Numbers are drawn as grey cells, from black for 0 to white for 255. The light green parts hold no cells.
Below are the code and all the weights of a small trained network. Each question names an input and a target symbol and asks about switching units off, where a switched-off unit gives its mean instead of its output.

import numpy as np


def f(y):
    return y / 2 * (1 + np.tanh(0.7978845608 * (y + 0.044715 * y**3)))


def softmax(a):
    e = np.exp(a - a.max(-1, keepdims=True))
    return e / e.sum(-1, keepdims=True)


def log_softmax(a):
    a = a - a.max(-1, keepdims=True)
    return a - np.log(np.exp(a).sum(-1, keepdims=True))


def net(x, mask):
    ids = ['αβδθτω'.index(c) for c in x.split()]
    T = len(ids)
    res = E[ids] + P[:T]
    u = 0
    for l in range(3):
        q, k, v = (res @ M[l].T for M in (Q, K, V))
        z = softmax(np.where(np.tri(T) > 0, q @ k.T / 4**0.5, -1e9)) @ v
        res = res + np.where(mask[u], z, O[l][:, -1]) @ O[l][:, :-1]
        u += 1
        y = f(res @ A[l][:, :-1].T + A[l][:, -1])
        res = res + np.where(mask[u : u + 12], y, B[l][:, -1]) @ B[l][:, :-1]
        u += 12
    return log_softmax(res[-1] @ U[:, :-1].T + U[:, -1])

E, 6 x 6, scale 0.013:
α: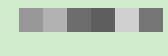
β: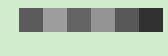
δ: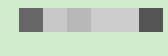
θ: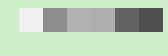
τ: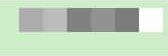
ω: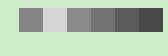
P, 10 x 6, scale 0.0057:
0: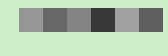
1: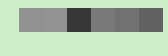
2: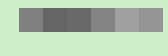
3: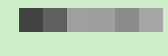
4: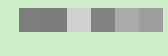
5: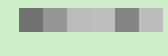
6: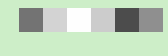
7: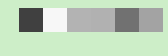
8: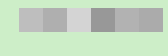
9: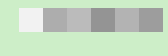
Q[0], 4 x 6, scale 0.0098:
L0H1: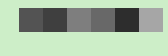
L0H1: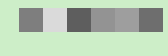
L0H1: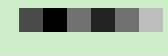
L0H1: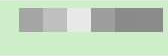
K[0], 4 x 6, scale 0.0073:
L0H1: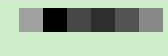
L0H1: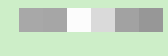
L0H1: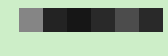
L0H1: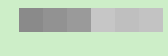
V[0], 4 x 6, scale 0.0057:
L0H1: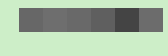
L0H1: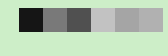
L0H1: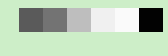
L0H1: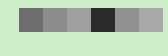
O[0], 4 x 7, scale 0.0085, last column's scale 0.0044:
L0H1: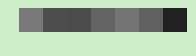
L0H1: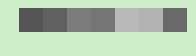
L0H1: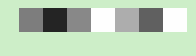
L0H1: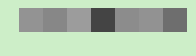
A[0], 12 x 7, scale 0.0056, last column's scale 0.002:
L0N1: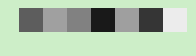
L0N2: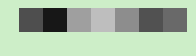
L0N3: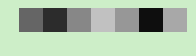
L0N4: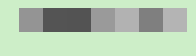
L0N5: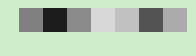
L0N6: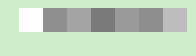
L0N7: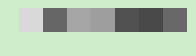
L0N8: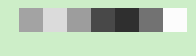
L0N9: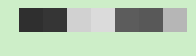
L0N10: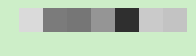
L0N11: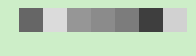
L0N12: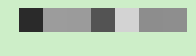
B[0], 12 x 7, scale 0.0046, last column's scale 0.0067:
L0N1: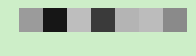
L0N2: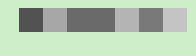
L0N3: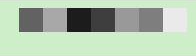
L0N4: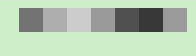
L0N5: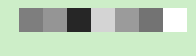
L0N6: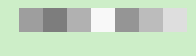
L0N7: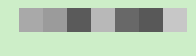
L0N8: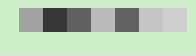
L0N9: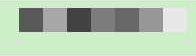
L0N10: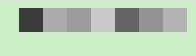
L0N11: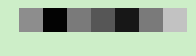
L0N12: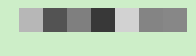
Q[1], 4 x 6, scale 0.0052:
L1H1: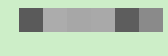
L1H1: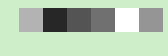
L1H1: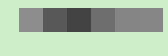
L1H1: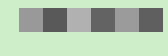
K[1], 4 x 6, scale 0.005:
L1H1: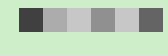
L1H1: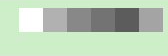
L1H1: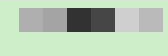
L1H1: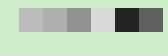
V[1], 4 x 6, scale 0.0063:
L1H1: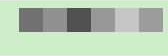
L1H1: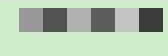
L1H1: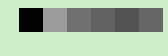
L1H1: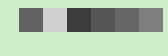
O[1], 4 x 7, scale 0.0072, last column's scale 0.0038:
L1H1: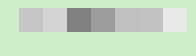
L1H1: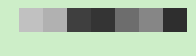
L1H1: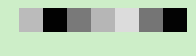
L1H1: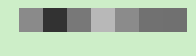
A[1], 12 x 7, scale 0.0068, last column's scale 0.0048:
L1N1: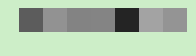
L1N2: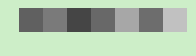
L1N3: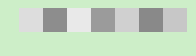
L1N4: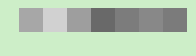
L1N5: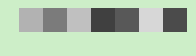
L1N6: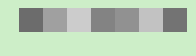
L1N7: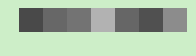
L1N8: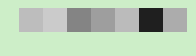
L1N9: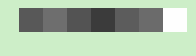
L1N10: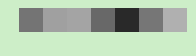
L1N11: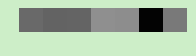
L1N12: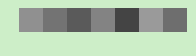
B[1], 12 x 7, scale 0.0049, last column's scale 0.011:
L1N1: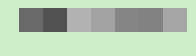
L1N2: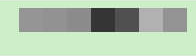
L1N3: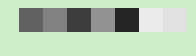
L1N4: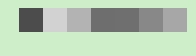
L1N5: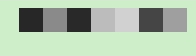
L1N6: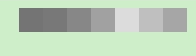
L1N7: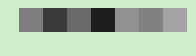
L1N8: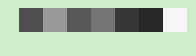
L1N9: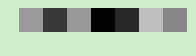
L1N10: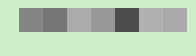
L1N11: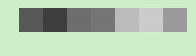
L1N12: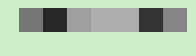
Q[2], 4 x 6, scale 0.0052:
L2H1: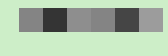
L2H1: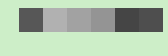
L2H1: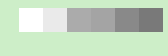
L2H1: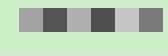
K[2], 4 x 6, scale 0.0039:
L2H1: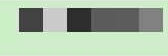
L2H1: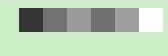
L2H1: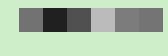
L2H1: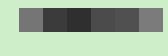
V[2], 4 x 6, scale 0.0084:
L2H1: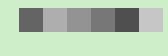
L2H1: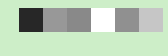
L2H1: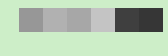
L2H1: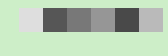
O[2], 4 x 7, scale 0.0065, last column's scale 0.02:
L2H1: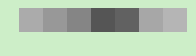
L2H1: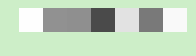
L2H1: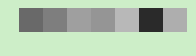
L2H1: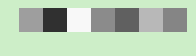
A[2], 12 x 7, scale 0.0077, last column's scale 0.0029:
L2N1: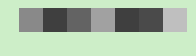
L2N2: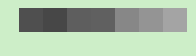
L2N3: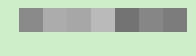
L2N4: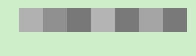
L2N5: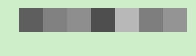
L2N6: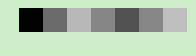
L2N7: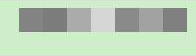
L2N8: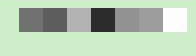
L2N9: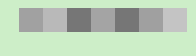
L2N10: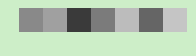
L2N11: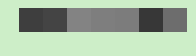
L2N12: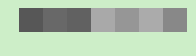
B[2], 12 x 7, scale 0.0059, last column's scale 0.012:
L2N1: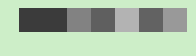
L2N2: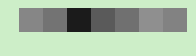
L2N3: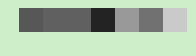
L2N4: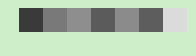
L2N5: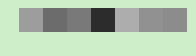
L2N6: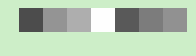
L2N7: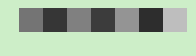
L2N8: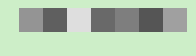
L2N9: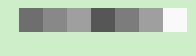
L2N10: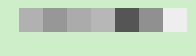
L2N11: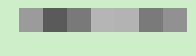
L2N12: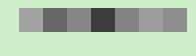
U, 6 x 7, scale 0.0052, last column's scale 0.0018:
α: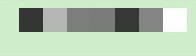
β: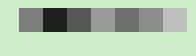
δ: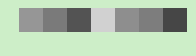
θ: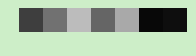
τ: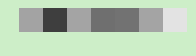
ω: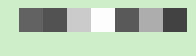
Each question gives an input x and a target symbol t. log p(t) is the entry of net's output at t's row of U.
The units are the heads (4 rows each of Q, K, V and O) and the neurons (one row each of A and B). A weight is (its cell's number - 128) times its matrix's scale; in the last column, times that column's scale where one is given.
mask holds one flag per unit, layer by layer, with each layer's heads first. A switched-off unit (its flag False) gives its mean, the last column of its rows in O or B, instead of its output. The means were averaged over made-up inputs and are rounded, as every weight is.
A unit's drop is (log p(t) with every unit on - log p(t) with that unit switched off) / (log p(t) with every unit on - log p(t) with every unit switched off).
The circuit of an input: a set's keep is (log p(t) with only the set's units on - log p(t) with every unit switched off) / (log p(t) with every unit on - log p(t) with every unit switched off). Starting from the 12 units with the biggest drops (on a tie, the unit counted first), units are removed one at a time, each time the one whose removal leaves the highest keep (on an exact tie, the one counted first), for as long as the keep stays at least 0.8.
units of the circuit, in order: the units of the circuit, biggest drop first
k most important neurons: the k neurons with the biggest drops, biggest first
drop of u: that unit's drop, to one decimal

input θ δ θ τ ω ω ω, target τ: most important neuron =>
(L0N5)
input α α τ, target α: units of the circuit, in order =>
(L0H1; L2H1)
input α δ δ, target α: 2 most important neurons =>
(L0N3; L1N8)
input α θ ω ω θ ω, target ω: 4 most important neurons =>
(L2N6; L0N5; L0N11; L1N9)
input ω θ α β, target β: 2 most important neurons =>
(L2N2; L0N6)
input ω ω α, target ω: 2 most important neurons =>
(L2N6; L1N9)
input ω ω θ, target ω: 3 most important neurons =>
(L2N6; L0N5; L1N9)
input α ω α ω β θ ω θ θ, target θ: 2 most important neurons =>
(L2N7; L2N1)
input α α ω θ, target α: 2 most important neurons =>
(L0N1; L0N9)
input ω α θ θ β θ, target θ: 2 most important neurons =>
(L2N1; L2N7)
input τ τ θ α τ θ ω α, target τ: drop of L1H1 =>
0.0
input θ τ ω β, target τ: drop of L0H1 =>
0.3
